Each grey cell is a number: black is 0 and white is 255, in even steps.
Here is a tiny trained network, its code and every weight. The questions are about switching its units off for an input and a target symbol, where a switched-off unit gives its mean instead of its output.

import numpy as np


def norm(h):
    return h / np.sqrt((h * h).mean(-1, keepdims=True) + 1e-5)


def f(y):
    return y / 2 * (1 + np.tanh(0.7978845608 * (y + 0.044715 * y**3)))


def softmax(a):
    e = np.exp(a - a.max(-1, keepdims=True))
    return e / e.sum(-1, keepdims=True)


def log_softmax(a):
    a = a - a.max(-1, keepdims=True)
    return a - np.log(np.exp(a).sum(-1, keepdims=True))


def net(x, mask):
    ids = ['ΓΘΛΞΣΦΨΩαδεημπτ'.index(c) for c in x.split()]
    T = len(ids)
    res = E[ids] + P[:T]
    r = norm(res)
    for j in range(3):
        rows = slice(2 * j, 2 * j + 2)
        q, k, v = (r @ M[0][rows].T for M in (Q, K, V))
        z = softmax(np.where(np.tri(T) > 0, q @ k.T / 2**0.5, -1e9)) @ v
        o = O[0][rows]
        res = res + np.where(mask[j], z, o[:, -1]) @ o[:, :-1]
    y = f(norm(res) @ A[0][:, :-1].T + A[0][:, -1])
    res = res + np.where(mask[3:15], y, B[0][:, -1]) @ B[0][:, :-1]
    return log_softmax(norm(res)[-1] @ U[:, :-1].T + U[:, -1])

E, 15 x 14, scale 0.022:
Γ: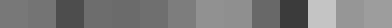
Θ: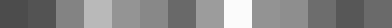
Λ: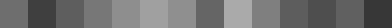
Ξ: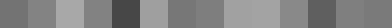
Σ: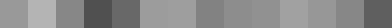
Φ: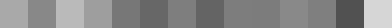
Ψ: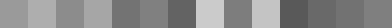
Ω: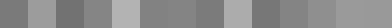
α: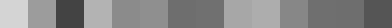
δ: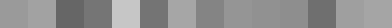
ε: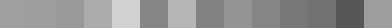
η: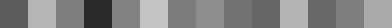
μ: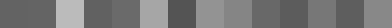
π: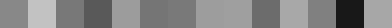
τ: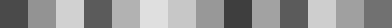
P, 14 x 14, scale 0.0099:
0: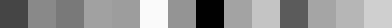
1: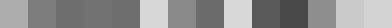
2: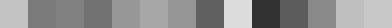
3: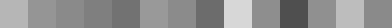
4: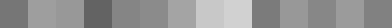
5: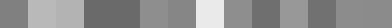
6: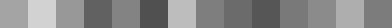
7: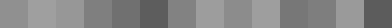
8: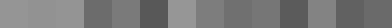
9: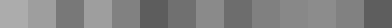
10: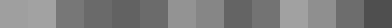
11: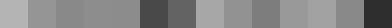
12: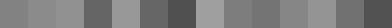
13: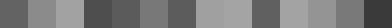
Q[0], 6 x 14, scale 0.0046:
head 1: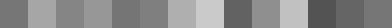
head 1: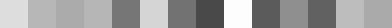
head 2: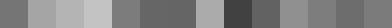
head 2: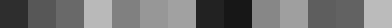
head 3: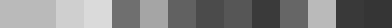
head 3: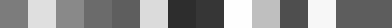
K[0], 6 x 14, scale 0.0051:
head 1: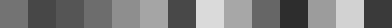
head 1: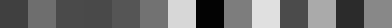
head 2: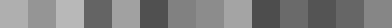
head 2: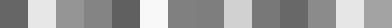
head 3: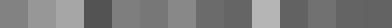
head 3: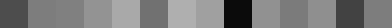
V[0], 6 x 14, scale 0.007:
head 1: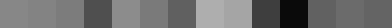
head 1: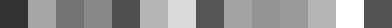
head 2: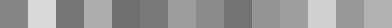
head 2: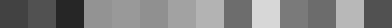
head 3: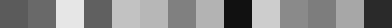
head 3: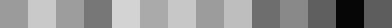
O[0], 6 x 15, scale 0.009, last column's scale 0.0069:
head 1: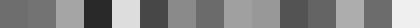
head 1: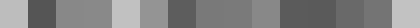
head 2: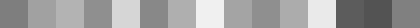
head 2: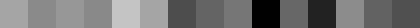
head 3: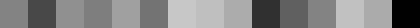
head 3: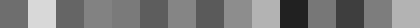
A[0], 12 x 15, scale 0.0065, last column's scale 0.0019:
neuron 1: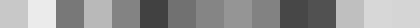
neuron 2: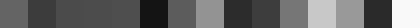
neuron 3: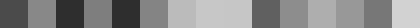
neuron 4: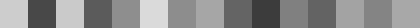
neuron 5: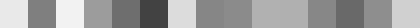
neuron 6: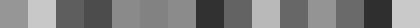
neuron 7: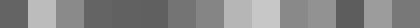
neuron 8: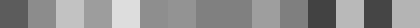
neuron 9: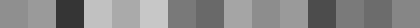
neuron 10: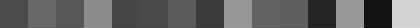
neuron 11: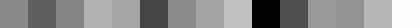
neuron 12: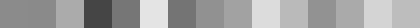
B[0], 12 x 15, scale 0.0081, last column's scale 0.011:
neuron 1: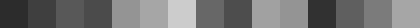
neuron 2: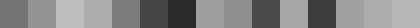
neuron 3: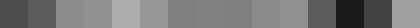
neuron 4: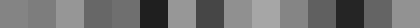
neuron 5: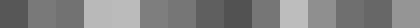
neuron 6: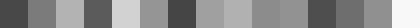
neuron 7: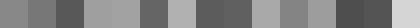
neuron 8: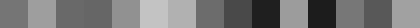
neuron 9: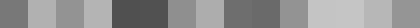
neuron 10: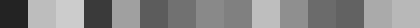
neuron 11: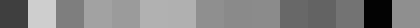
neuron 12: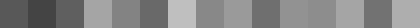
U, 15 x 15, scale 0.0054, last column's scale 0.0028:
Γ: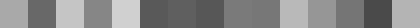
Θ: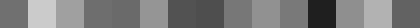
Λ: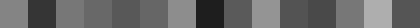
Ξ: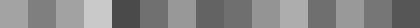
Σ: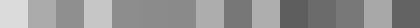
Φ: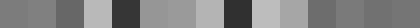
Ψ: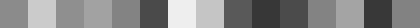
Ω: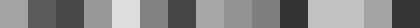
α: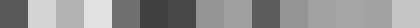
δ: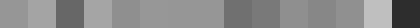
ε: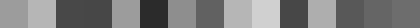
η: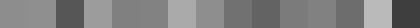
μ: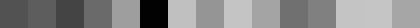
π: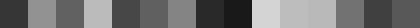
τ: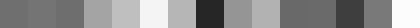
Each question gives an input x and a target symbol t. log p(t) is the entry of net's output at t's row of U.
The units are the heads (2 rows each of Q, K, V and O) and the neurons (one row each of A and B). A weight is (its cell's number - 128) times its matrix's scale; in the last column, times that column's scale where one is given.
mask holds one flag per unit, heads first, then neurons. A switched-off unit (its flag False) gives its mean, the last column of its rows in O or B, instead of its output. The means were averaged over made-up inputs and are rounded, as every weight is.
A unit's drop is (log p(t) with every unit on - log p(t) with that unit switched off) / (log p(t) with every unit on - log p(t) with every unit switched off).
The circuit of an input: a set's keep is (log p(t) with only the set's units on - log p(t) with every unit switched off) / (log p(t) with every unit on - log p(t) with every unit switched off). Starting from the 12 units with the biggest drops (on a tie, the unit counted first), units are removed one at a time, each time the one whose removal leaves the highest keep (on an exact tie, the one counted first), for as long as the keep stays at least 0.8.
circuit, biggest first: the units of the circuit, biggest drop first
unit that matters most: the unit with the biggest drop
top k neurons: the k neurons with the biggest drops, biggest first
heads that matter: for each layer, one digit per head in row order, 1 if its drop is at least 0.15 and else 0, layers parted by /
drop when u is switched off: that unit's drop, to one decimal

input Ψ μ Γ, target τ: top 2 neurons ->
neuron 11; neuron 3
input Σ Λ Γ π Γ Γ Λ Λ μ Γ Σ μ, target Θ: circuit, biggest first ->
head 2; neuron 7
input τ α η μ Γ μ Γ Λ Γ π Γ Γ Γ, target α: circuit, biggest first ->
neuron 2; head 1
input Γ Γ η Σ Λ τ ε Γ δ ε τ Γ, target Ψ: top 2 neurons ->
neuron 11; neuron 6
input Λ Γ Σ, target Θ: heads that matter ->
010
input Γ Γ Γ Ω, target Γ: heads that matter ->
111
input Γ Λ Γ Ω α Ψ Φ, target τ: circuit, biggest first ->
neuron 1; neuron 2
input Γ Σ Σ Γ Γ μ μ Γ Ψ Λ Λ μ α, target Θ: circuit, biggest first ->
head 2; neuron 10
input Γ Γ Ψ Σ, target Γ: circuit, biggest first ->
head 3; head 1; head 2
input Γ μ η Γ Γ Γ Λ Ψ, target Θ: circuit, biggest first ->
head 2
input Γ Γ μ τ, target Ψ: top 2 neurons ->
neuron 6; neuron 8
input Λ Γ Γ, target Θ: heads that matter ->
011
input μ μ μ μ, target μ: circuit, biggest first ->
head 2; head 3; neuron 12
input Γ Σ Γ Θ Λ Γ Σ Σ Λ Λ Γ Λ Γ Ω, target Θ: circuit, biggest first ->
head 2
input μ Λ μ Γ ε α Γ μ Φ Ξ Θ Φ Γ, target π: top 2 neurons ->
neuron 3; neuron 7
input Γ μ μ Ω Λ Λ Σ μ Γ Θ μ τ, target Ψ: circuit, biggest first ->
head 3; neuron 8
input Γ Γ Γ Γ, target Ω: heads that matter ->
001
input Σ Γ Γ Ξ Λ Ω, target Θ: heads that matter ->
010
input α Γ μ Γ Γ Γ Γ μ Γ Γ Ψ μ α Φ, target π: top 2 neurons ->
neuron 5; neuron 6
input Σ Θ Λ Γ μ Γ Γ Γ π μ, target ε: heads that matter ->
011
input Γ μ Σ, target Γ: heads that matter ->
101
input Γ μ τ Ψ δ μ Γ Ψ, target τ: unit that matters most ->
neuron 1
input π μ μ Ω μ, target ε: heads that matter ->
001
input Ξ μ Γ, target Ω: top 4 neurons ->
neuron 7; neuron 8; neuron 3; neuron 9
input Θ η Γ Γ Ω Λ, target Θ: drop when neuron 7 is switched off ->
0.1
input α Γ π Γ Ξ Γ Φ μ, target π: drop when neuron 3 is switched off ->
0.0
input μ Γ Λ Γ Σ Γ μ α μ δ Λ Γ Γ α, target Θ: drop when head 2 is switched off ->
0.7
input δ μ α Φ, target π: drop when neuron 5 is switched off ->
0.2
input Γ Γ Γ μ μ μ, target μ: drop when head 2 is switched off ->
0.6
